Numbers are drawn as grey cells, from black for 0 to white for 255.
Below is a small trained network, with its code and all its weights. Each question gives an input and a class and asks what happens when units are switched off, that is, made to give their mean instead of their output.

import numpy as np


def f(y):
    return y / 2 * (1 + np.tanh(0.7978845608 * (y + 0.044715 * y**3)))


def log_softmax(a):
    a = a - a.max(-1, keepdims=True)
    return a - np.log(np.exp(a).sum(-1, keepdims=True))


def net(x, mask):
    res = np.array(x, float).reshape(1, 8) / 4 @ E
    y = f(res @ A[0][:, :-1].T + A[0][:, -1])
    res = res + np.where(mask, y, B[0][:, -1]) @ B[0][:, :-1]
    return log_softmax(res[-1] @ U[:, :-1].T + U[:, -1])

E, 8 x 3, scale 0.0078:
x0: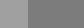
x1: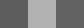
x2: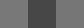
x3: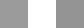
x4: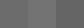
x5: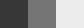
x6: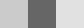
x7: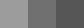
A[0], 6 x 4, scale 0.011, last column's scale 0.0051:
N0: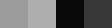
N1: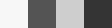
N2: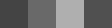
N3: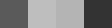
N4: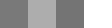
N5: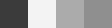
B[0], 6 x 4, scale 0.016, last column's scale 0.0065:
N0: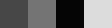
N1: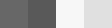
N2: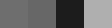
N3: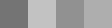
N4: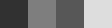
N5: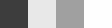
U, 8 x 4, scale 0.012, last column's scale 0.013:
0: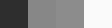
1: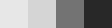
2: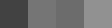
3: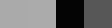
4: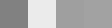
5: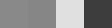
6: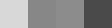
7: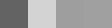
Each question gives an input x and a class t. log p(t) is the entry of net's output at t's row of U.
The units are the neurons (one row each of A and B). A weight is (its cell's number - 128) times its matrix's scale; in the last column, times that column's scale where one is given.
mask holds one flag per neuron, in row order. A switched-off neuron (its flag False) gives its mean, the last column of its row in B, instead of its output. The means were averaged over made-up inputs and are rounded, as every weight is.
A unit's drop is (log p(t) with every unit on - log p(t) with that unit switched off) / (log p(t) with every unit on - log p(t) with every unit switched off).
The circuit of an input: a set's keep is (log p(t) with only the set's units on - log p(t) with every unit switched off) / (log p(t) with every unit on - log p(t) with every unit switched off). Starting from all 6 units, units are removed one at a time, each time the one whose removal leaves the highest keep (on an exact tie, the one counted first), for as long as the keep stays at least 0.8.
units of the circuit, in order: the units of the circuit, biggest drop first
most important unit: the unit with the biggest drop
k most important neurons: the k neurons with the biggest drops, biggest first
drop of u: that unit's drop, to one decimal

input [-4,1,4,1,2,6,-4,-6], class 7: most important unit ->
N5
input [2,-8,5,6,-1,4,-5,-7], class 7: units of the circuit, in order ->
[N5 N0]
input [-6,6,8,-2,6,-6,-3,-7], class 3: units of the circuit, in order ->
[N1 N0]
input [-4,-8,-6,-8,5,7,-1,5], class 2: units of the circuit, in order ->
[N2 N5]
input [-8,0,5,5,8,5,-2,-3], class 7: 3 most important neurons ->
[N5 N0 N3]
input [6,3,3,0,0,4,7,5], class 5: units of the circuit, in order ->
[N1 N0]
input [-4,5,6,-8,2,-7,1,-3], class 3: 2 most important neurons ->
[N1 N5]
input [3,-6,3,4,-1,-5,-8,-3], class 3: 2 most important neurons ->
[N0 N1]
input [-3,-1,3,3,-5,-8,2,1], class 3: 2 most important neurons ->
[N0 N5]
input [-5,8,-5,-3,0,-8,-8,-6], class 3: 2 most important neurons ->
[N0 N1]
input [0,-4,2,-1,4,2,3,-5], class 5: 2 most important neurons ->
[N0 N4]
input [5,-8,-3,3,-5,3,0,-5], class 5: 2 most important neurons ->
[N1 N0]
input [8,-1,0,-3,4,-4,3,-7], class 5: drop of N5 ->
0.1
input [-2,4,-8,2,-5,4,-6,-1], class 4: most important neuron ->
[N5]
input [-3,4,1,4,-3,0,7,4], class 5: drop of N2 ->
0.1
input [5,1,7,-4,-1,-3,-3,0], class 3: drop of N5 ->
0.2
